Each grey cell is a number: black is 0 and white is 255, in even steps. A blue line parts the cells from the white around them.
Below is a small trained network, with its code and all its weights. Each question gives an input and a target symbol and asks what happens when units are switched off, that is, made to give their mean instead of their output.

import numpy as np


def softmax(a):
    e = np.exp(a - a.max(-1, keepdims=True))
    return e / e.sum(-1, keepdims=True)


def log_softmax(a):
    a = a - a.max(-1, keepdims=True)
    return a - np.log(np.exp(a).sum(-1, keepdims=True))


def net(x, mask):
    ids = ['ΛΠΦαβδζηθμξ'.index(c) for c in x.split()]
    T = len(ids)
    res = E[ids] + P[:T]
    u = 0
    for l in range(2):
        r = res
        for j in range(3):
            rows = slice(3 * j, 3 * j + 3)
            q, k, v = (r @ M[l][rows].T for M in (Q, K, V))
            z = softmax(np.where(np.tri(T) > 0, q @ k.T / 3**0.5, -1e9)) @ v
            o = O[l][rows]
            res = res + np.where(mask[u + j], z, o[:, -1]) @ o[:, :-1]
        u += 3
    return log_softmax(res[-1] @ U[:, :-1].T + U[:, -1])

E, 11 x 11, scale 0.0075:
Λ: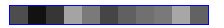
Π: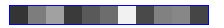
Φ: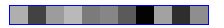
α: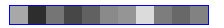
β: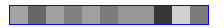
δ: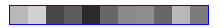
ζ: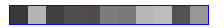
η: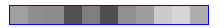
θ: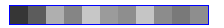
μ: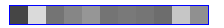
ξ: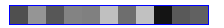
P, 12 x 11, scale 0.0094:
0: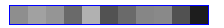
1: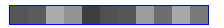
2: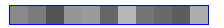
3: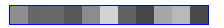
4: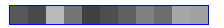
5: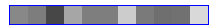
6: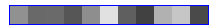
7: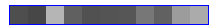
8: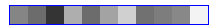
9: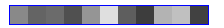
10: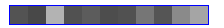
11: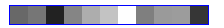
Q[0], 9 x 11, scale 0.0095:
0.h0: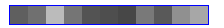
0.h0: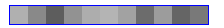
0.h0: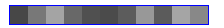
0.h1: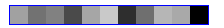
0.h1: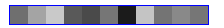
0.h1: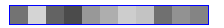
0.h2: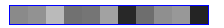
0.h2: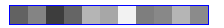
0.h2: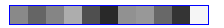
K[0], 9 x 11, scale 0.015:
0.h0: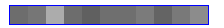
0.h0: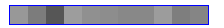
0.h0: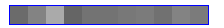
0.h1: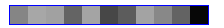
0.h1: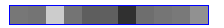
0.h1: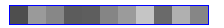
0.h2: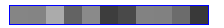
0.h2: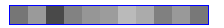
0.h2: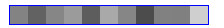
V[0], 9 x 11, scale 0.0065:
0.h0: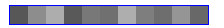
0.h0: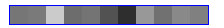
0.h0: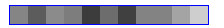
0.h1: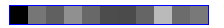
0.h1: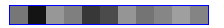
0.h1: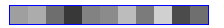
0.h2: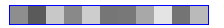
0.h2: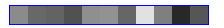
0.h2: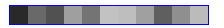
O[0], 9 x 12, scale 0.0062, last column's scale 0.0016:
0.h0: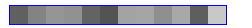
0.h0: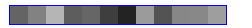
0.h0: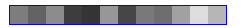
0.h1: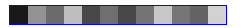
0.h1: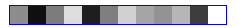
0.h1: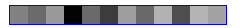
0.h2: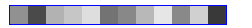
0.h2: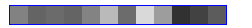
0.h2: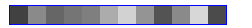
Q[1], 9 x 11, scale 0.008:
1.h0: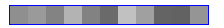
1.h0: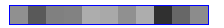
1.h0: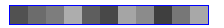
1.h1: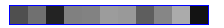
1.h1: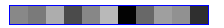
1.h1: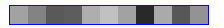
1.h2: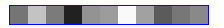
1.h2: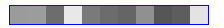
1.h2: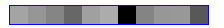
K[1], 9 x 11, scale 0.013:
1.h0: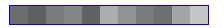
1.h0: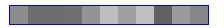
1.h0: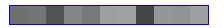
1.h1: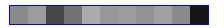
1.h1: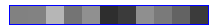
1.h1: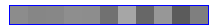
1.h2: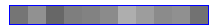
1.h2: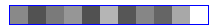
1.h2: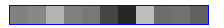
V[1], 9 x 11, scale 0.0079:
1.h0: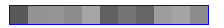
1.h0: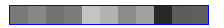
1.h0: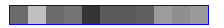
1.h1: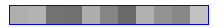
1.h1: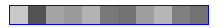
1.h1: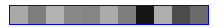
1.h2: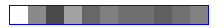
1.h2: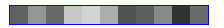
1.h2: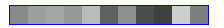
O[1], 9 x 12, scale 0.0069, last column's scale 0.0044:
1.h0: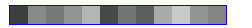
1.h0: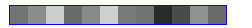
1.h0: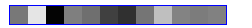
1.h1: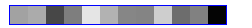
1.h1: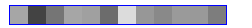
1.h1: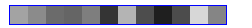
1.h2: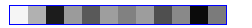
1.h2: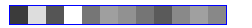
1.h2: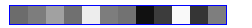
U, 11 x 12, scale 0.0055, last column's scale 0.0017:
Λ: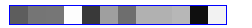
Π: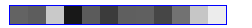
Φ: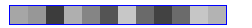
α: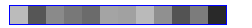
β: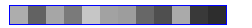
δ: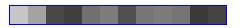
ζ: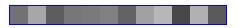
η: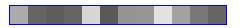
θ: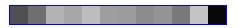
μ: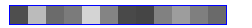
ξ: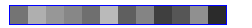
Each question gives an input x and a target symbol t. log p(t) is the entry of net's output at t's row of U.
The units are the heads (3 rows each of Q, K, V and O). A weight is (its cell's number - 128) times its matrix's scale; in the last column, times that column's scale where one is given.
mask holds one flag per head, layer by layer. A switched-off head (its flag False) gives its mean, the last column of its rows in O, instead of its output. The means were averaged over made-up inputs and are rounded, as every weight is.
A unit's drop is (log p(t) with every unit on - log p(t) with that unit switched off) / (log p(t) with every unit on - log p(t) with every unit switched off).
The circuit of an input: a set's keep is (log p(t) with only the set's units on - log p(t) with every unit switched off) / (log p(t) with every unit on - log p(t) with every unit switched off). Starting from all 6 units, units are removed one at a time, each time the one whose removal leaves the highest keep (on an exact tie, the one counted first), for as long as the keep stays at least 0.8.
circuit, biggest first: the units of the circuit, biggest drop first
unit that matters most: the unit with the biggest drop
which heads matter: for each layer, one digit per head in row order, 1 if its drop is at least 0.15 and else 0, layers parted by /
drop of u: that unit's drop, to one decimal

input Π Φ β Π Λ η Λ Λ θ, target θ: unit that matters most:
0.h2
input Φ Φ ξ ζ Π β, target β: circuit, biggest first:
1.h2; 0.h1; 1.h0; 0.h2
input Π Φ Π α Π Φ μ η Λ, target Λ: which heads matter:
010 / 010
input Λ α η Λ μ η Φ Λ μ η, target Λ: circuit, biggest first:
0.h1; 1.h2; 0.h2
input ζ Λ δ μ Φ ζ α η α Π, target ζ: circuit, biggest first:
1.h2; 0.h1; 0.h2
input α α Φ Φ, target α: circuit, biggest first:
0.h2; 1.h2; 1.h0
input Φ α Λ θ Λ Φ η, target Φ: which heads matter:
001 / 011
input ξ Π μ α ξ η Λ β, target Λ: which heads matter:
110 / 010
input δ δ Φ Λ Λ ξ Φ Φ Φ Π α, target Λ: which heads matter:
010 / 010
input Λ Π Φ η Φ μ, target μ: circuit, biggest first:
0.h2; 1.h1; 1.h2; 0.h1
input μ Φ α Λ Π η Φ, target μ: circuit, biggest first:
0.h1; 1.h2; 1.h0
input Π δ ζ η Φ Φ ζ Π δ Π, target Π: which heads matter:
010 / 011
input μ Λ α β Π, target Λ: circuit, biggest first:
0.h1; 1.h1
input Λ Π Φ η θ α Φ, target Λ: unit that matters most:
0.h1
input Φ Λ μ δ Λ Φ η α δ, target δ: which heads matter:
001 / 011
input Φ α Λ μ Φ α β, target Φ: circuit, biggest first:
1.h1; 1.h2; 0.h2
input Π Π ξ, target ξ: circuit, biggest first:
1.h0; 0.h2; 1.h1
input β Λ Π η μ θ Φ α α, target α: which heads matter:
011 / 101
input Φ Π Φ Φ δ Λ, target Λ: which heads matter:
011 / 010
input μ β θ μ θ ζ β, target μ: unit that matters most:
0.h1
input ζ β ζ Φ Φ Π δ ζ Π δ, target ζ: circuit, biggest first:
1.h2; 0.h1; 0.h2
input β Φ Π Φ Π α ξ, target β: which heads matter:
010 / 101
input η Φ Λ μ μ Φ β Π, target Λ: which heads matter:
111 / 110
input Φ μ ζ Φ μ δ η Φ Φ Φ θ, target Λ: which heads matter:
010 / 110
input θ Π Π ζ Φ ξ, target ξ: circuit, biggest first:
0.h2; 1.h0; 1.h1
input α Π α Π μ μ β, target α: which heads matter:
001 / 101
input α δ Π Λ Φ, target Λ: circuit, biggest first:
0.h1
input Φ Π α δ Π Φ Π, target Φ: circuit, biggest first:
1.h1; 0.h2; 1.h2
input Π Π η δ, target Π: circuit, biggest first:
1.h2; 0.h1
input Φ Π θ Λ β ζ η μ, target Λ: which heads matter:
110 / 110
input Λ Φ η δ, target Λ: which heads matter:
010 / 001
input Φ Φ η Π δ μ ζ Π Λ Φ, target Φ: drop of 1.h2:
0.3
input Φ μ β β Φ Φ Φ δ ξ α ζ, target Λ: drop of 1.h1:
0.4
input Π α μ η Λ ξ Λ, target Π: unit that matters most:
1.h1
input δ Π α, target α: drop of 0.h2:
0.3
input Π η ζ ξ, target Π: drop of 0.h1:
0.3
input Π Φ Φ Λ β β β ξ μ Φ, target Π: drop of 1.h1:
0.4
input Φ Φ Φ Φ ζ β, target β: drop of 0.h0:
0.0
